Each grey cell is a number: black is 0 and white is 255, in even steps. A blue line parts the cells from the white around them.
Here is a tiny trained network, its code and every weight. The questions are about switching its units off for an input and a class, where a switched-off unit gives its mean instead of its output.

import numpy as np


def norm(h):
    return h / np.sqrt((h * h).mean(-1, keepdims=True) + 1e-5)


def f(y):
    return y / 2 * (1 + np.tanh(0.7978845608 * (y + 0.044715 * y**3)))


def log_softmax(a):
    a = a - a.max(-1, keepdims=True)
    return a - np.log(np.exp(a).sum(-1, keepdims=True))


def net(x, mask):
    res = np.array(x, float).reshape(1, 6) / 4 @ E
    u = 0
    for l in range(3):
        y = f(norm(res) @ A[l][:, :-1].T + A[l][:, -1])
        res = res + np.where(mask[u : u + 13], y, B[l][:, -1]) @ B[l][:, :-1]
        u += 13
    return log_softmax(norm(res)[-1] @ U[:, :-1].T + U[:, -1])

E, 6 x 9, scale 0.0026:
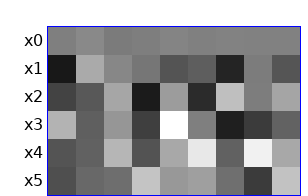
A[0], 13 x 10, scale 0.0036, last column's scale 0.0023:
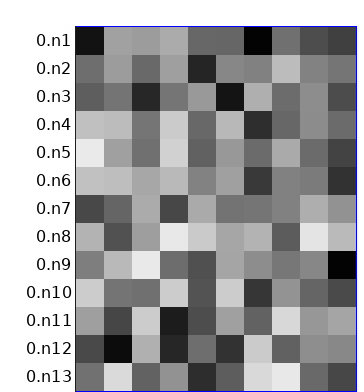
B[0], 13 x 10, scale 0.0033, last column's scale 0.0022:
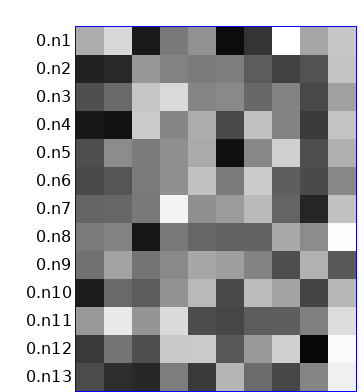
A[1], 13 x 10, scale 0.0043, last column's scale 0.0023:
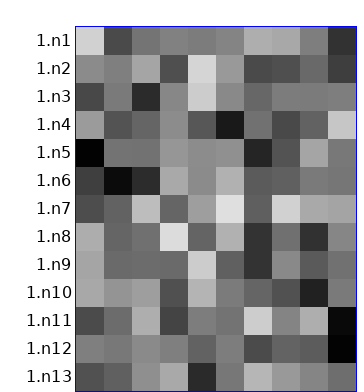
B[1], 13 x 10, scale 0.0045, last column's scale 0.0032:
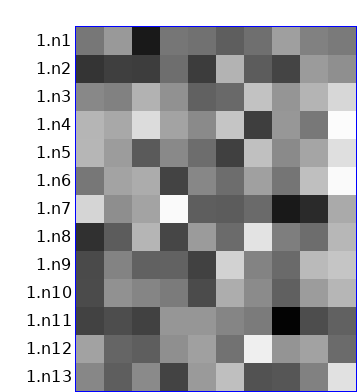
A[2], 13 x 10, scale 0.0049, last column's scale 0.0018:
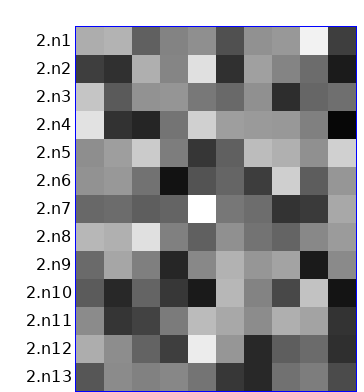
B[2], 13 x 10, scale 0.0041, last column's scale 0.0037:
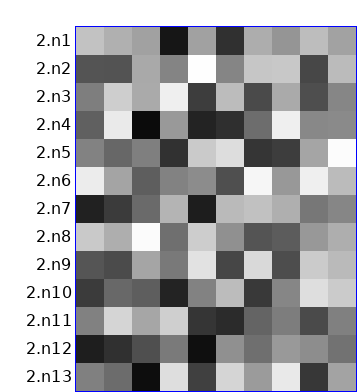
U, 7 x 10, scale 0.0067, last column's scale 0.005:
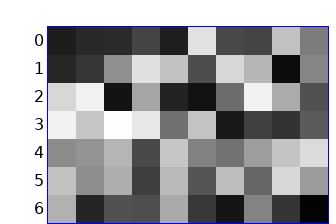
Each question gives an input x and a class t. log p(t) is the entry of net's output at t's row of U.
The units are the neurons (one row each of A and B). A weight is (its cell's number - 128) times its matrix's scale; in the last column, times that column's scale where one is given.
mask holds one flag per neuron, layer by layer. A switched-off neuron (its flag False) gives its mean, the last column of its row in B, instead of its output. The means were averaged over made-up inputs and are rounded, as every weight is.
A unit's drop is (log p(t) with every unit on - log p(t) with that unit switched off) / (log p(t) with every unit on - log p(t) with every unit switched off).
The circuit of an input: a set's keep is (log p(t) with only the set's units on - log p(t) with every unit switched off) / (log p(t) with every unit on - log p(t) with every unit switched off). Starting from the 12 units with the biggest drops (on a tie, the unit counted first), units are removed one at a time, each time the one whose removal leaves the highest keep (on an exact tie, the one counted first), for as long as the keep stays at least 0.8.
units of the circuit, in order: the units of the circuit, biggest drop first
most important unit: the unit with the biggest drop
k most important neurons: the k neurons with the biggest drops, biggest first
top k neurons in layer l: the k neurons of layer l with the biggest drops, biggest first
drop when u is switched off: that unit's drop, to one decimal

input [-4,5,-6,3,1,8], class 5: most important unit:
1.n5
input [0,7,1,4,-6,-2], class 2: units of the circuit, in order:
[0.n1; 2.n13]
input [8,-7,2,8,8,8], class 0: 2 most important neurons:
[1.n2; 1.n4]
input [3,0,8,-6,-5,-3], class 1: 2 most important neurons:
[0.n12; 1.n9]
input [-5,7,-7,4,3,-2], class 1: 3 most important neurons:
[0.n4; 0.n6; 0.n10]
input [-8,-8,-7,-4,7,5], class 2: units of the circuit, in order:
[0.n8; 2.n4; 2.n11]
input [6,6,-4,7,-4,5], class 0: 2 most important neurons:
[1.n2; 1.n9]
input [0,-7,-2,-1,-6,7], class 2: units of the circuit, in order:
[0.n8; 2.n4]
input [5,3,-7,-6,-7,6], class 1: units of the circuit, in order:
[0.n4; 1.n8]
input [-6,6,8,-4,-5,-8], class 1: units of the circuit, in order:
[0.n12; 0.n3]
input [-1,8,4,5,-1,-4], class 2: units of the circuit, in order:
[0.n1; 2.n13; 2.n6]
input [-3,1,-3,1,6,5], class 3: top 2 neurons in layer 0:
[0.n12; 0.n13]
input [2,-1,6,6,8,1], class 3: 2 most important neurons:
[1.n7; 0.n11]
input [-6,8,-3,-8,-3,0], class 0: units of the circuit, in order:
[0.n13]
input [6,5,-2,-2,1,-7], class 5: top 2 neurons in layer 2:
[2.n6; 2.n9]
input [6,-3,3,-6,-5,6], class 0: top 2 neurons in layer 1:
[1.n13; 1.n7]
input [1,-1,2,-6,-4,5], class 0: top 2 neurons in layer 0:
[0.n1; 0.n13]
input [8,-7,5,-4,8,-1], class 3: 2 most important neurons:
[1.n7; 0.n1]
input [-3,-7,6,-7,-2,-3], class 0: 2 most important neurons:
[0.n13; 0.n1]
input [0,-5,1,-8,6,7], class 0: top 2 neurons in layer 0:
[0.n1; 0.n8]
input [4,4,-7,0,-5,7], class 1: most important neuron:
[0.n4]
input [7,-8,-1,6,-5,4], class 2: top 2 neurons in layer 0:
[0.n8; 0.n2]
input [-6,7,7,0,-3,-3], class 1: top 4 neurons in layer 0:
[0.n12; 0.n3; 0.n7; 0.n8]
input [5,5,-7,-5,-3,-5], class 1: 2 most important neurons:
[0.n5; 0.n10]
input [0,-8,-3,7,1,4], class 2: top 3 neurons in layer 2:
[2.n4; 2.n11; 2.n5]
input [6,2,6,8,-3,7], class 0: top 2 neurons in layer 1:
[1.n2; 1.n9]
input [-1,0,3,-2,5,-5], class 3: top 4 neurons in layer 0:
[0.n8; 0.n1; 0.n10; 0.n5]
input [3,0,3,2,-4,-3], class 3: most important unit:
1.n4
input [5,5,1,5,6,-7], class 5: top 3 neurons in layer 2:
[2.n6; 2.n9; 2.n3]
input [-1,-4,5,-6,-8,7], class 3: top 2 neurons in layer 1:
[1.n4; 1.n9]
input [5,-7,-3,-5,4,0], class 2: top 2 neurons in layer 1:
[1.n9; 1.n10]
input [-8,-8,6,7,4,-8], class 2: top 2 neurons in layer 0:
[0.n2; 0.n4]
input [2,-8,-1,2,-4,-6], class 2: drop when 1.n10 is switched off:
0.0
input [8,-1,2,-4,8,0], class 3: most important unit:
1.n7
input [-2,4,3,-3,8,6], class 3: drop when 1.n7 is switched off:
1.0
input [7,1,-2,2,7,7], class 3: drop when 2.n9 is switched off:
0.1
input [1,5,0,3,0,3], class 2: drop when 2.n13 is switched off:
0.1
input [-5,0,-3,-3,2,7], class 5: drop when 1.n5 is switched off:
0.2
